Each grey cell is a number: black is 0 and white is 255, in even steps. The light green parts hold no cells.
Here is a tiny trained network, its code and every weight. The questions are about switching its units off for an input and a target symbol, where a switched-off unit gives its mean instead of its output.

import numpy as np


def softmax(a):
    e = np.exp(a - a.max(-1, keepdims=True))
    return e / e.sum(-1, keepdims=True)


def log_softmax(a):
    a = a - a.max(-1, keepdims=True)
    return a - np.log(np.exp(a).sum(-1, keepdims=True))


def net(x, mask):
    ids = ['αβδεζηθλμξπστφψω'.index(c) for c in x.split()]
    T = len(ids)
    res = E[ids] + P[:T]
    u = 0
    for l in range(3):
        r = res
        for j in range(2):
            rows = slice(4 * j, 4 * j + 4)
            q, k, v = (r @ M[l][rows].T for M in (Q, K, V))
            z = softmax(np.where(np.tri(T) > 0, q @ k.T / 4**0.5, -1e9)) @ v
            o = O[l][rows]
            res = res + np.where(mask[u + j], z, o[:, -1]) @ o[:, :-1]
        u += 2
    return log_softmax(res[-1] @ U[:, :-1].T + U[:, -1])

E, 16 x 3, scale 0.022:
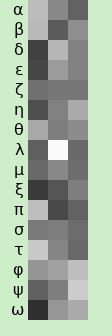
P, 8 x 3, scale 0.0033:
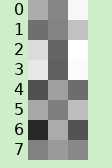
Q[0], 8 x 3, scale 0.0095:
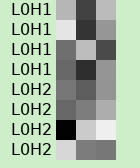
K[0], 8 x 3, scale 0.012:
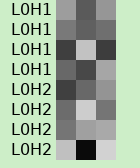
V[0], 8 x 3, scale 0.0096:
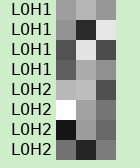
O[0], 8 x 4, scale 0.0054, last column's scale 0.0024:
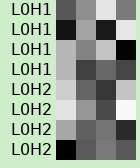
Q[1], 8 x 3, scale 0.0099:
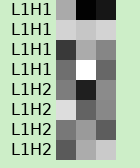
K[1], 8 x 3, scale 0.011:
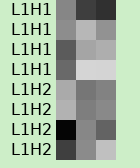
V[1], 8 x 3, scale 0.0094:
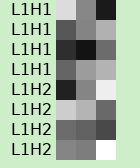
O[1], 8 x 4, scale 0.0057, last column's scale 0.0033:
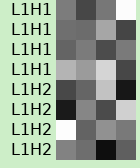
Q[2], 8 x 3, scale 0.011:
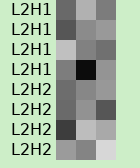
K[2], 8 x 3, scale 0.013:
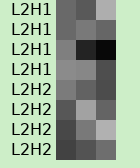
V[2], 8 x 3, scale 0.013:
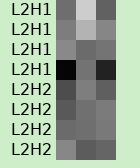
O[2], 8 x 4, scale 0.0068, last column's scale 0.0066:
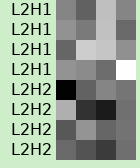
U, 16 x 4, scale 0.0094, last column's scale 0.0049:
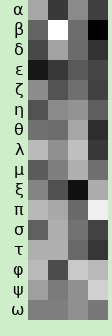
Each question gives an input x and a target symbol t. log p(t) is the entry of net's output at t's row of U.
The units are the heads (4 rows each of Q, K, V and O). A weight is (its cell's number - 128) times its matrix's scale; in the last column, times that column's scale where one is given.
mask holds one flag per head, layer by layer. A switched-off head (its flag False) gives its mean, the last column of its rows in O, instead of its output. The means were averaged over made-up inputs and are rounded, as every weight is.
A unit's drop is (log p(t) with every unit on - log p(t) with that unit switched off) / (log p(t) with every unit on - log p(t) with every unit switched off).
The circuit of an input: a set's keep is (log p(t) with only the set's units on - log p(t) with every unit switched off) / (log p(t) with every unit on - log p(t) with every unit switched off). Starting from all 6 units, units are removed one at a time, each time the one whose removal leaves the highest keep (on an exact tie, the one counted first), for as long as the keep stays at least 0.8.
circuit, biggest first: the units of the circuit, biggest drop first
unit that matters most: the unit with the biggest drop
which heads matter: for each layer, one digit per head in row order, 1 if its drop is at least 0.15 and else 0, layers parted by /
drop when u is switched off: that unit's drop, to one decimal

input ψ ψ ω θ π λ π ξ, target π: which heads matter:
11 / 10 / 01
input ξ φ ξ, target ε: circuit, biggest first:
(L0H2 L2H2)
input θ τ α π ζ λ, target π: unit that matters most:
L0H2
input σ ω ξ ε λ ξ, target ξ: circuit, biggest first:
(L1H2 L0H2 L0H1)
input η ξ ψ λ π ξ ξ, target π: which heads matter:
01 / 10 / 01
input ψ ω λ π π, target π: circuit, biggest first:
(L2H2 L0H1)
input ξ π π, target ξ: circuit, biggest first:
(L1H1 L0H1)
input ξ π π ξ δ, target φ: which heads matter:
11 / 01 / 00
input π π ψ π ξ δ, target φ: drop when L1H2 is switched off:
0.7
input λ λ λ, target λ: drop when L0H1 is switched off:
0.2
